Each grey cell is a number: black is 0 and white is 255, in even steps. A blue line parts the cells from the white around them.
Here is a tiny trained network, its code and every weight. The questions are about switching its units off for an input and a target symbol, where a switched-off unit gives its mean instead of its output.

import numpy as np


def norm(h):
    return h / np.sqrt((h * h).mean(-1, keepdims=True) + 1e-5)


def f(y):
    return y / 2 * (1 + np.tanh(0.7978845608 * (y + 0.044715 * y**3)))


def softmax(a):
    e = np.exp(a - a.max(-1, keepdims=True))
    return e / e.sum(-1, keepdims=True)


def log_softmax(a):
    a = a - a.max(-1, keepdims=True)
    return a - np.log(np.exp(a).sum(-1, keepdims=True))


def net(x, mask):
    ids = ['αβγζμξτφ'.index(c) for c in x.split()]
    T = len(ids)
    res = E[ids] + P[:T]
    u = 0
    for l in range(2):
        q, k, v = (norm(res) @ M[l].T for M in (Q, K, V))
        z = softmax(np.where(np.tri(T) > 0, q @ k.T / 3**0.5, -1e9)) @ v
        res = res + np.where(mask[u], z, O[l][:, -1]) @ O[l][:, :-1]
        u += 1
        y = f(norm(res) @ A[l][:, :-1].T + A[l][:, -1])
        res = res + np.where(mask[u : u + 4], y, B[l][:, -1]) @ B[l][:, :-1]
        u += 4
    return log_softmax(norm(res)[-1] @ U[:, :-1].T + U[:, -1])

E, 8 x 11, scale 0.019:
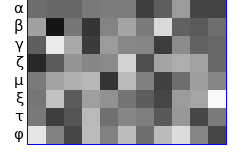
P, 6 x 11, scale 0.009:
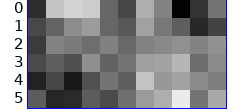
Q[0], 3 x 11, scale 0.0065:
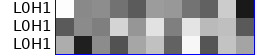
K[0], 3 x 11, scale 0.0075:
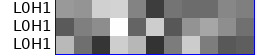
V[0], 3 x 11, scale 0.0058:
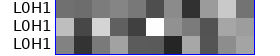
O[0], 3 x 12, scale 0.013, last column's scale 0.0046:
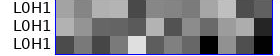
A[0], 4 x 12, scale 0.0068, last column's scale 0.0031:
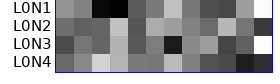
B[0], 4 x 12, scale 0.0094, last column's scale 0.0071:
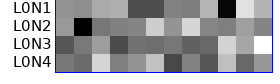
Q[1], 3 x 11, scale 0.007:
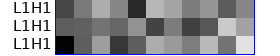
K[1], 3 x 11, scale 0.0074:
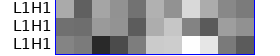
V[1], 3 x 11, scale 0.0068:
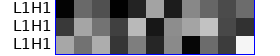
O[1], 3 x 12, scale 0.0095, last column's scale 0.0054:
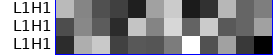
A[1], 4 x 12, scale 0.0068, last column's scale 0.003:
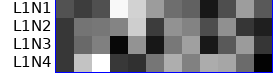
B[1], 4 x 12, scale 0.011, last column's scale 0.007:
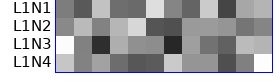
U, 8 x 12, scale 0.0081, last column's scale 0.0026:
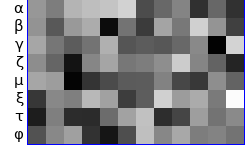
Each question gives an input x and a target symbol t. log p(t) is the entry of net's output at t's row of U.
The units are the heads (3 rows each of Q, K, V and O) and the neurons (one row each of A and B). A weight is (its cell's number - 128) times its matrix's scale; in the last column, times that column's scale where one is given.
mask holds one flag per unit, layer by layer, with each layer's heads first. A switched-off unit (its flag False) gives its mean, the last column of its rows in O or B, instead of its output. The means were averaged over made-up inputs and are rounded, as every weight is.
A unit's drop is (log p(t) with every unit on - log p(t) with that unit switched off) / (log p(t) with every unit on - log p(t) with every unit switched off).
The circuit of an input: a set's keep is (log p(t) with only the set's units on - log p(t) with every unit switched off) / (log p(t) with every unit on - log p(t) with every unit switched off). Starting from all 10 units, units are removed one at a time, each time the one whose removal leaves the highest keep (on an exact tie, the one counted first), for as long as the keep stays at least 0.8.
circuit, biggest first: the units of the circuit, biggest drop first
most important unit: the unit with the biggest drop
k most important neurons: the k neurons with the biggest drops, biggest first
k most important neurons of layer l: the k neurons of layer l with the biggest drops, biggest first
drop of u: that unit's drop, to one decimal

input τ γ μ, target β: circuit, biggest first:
[L0N2, L1H1]
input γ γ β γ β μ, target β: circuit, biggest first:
[L0H1, L0N2, L1H1]
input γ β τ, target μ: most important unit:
L1N3
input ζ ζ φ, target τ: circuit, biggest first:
[L1H1, L0H1]
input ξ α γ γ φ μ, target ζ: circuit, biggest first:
[L1H1, L0H1]
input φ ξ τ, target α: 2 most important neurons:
[L1N1, L0N4]
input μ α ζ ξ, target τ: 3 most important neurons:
[L1N3, L1N4, L0N4]
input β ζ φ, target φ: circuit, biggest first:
[L1H1, L0H1, L0N1]
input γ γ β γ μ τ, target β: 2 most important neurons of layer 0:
[L0N2, L0N3]
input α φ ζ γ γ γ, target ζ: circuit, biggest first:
[L1H1, L0H1, L0N1]
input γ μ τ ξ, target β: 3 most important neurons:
[L0N2, L0N1, L0N3]
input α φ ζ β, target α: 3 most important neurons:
[L0N1, L1N1, L1N4]
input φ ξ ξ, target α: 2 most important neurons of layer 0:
[L0N1, L0N3]
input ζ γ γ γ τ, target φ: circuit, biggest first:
[L1H1, L0H1]
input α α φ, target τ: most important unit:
L1H1
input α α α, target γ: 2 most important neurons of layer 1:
[L1N2, L1N3]
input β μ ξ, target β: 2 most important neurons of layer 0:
[L0N2, L0N1]
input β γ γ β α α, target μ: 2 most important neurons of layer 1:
[L1N3, L1N1]
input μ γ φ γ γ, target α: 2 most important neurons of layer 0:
[L0N1, L0N3]
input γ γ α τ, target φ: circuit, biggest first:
[L1H1]
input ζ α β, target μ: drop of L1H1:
0.4
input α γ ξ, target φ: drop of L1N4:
0.1
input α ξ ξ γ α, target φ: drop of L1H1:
0.1
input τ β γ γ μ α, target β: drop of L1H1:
0.9
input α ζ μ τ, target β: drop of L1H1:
0.8
